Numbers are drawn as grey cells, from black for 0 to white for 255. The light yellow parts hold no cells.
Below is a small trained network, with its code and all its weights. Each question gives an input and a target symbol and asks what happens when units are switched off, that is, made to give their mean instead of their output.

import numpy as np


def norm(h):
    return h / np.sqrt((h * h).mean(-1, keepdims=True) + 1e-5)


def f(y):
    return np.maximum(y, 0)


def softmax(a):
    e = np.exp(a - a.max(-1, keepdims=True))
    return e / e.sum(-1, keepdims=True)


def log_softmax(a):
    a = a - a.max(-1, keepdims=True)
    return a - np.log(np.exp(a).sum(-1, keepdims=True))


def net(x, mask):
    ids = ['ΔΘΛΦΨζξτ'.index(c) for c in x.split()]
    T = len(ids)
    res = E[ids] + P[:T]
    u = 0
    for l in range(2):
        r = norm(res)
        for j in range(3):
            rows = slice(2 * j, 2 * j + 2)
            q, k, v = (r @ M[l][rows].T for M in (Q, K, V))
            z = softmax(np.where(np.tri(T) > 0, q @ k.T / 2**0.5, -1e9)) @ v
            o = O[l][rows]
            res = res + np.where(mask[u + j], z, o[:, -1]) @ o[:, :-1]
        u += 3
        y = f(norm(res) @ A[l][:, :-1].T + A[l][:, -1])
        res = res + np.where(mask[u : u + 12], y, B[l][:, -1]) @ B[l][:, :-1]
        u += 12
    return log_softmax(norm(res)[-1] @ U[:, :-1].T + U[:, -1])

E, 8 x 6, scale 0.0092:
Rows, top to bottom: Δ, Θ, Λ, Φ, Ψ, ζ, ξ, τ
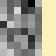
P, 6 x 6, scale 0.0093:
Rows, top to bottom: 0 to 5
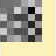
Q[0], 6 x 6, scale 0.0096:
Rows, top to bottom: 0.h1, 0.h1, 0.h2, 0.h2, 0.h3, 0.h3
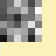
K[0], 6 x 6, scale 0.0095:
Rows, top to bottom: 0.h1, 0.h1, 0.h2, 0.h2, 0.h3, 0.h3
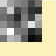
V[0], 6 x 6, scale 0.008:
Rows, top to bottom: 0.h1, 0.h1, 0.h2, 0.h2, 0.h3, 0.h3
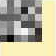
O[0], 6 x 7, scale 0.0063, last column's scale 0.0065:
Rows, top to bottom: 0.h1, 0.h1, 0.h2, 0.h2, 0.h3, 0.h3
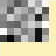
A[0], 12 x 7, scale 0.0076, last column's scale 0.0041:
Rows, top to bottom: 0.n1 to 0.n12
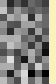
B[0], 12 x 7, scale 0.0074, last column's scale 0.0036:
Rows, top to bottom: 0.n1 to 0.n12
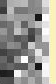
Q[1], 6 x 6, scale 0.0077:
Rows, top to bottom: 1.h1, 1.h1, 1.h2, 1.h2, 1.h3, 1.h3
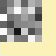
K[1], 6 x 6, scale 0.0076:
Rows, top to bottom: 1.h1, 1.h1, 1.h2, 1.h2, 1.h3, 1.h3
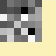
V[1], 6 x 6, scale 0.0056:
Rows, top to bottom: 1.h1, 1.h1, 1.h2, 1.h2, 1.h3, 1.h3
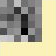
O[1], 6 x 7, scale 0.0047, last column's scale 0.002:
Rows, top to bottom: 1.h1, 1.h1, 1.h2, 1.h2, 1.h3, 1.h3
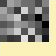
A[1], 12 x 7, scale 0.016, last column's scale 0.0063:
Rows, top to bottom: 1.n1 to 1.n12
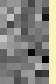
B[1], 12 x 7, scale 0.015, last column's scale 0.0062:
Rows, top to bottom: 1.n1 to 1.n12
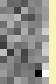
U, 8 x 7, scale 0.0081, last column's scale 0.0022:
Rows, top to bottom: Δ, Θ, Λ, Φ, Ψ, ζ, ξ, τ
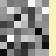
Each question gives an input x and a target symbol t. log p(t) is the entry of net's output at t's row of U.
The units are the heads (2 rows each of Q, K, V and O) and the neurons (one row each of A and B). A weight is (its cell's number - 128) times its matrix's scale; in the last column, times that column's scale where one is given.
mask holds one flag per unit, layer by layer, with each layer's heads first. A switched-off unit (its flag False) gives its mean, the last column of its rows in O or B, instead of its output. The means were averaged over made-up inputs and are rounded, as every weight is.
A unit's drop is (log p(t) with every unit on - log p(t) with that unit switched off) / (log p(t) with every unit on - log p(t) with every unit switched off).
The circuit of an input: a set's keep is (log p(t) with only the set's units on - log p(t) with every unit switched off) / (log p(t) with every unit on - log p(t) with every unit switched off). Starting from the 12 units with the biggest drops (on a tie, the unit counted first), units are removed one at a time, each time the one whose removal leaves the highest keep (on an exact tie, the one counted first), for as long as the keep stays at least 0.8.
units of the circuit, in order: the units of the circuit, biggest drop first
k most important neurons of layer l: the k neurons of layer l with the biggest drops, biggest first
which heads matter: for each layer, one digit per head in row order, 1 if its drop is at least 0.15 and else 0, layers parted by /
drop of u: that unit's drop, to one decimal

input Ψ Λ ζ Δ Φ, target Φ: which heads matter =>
111 / 000
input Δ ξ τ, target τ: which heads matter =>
001 / 000
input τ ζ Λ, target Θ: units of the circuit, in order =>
(0.h3, 1.n3)
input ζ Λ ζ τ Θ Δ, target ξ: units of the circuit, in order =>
(1.n8)
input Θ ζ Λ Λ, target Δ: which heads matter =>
010 / 000
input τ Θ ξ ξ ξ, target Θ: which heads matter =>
001 / 000
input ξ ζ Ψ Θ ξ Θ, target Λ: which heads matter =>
010 / 000
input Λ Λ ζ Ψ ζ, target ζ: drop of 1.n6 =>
0.2
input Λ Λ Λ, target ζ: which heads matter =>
001 / 000
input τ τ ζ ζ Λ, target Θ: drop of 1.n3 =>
0.2
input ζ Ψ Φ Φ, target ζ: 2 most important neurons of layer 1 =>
(1.n11, 1.n5)
